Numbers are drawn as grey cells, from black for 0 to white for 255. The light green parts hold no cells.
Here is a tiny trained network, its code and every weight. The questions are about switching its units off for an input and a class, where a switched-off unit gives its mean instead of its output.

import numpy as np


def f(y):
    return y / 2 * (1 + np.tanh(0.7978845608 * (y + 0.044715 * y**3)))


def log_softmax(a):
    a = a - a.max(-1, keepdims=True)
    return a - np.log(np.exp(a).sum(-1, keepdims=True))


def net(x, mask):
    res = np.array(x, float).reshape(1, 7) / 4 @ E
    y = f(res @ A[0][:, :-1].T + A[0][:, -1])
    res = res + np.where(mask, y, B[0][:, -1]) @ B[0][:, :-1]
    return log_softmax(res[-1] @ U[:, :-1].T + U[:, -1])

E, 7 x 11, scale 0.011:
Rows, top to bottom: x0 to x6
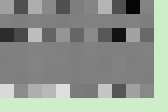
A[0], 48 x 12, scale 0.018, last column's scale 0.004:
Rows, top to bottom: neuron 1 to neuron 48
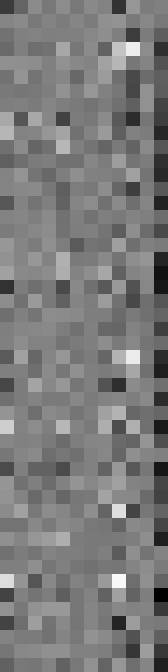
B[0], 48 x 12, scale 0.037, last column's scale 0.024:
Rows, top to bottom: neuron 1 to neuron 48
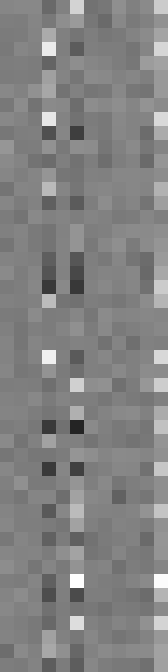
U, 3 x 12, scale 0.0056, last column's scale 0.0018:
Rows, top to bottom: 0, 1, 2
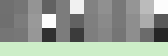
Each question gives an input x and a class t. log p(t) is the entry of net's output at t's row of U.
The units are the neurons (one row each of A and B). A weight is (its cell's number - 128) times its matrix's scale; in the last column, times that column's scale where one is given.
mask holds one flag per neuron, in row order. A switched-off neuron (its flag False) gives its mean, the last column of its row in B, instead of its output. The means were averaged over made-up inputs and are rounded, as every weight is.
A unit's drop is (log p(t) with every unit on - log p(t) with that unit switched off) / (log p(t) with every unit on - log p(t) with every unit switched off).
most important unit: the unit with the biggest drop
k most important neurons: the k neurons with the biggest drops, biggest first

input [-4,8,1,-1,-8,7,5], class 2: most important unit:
neuron 31
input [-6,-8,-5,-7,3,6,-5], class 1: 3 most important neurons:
(neuron 26; neuron 4; neuron 45)
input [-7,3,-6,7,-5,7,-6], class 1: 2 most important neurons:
(neuron 26; neuron 4)
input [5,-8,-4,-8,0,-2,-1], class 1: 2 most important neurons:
(neuron 9; neuron 45)
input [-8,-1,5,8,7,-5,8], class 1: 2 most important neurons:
(neuron 4; neuron 26)
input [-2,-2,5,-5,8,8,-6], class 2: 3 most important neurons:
(neuron 42; neuron 21; neuron 34)
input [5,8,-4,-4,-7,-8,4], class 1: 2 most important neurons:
(neuron 9; neuron 45)
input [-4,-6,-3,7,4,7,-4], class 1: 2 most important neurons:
(neuron 26; neuron 4)
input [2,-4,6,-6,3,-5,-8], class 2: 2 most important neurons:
(neuron 21; neuron 34)
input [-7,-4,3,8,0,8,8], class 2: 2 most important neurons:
(neuron 31; neuron 9)
